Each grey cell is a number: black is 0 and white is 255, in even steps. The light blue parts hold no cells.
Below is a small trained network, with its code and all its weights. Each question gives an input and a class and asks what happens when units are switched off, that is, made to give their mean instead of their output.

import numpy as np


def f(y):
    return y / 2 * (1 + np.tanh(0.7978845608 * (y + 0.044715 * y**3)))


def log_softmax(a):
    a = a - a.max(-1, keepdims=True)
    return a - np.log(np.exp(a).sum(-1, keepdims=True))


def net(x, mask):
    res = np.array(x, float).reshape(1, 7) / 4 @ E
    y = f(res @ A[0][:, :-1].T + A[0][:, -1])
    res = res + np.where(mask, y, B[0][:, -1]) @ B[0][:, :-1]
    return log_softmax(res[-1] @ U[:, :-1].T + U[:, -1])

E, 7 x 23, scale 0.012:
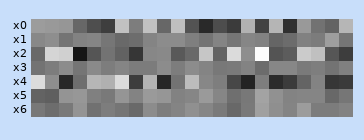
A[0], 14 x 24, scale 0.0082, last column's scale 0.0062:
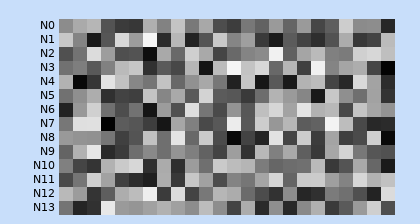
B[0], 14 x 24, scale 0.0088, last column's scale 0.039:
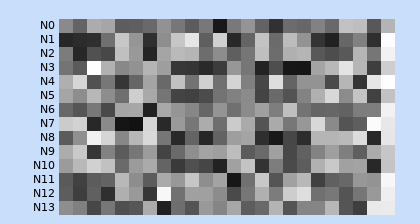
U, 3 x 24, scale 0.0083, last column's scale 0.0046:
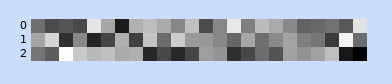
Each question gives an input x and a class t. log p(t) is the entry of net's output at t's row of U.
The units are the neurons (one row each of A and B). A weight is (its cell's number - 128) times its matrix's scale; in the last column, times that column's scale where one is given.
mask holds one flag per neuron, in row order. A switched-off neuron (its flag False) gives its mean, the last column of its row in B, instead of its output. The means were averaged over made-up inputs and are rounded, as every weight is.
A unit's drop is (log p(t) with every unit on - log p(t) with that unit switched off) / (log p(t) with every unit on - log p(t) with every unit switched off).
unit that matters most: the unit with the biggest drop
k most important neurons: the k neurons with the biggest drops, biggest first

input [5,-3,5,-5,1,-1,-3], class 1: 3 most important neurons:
N7, N3, N9
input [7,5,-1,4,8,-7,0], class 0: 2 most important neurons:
N1, N12
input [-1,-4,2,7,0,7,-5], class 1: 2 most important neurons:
N8, N1
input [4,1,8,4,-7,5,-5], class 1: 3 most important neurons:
N7, N9, N1
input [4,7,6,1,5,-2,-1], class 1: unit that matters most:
N7
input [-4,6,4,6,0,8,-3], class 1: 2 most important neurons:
N7, N8
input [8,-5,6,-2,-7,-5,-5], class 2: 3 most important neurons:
N8, N5, N1
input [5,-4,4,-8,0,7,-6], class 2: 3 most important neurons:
N4, N5, N13
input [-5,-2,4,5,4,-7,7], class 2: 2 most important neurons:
N3, N4
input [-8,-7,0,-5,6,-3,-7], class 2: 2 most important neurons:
N3, N10
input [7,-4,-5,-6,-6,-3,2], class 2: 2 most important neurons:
N8, N1
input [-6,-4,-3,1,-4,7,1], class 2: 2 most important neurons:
N3, N10
